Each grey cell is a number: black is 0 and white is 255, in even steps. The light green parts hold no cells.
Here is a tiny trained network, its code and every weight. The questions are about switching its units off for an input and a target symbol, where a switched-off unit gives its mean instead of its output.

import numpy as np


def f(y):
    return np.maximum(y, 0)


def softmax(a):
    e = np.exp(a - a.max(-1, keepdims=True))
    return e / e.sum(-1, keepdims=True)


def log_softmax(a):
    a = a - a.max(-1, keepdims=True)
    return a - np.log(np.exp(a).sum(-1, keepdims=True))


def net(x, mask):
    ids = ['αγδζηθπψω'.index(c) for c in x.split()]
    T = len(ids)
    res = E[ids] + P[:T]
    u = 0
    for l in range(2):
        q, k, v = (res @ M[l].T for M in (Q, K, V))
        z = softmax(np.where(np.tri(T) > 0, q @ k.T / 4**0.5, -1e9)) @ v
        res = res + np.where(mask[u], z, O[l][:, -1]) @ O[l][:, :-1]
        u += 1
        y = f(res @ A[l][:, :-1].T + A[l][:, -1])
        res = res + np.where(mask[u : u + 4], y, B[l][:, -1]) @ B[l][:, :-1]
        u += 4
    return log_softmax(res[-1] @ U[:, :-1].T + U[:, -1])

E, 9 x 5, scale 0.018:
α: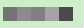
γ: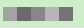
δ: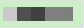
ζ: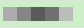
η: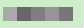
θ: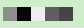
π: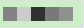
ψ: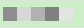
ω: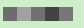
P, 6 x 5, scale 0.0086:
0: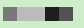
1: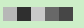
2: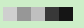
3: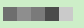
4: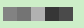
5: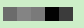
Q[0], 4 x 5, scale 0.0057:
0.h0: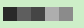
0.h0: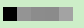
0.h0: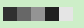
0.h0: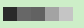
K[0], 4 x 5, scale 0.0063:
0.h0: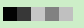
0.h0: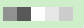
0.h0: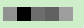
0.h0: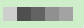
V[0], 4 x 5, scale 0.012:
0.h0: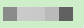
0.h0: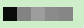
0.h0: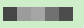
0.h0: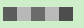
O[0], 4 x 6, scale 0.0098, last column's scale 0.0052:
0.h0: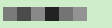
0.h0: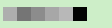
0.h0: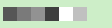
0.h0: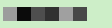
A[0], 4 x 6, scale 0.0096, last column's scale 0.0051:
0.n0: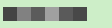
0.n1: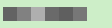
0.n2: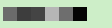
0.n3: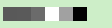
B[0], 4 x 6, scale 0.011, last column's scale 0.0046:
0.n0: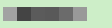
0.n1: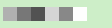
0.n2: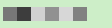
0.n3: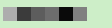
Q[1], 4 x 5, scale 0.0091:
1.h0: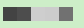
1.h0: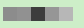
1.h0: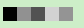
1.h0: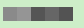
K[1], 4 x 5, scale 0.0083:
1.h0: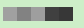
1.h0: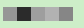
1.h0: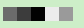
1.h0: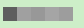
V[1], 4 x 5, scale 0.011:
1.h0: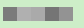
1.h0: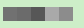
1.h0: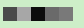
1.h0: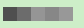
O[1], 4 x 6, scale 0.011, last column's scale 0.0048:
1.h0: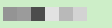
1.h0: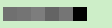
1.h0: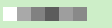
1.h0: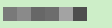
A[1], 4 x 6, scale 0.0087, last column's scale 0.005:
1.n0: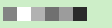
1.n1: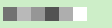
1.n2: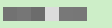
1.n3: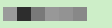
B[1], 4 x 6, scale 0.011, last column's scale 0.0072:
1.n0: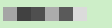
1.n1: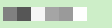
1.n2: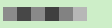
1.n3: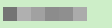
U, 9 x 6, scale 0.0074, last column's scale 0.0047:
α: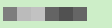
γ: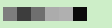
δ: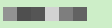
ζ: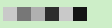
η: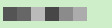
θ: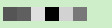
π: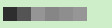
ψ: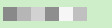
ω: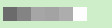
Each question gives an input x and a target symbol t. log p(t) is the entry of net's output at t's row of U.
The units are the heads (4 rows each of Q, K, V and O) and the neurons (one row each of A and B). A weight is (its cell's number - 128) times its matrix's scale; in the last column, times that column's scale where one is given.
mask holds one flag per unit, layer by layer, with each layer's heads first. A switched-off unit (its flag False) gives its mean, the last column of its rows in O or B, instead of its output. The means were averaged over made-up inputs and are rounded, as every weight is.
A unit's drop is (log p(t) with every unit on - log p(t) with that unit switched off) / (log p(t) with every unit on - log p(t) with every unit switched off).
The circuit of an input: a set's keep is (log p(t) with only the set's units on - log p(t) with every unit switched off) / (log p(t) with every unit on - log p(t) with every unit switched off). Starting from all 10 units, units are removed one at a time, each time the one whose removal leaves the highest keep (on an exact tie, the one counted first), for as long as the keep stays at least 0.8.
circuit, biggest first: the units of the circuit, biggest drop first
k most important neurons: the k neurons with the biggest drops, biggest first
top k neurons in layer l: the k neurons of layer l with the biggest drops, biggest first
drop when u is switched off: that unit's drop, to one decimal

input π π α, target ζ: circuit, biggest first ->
1.h0, 0.h0
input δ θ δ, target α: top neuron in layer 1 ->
1.n0
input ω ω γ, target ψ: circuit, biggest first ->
0.h0, 1.n0
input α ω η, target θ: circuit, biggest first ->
0.h0, 1.h0
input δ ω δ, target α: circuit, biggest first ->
0.h0, 1.h0, 0.n1
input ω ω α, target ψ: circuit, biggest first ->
0.h0, 1.h0, 1.n0
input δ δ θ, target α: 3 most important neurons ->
0.n1, 1.n0, 0.n0
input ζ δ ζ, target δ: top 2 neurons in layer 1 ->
1.n0, 1.n1
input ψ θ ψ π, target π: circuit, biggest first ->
0.n1, 1.h0
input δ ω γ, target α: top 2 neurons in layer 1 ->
1.n0, 1.n1
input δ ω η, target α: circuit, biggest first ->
0.h0, 1.h0, 1.n0
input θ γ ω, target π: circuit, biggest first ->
1.h0, 0.h0
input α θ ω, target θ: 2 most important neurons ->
1.n1, 1.n0
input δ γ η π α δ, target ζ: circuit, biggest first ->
1.h0, 0.n1
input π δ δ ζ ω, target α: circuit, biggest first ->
0.h0
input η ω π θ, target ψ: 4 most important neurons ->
0.n1, 1.n3, 1.n0, 1.n2
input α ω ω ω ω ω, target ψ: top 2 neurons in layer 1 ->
1.n1, 1.n2
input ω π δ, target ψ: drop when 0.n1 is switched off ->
0.1
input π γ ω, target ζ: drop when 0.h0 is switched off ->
0.3
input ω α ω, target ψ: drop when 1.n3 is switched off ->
-0.1
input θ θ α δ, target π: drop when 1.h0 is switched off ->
0.9
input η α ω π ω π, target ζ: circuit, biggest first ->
1.h0
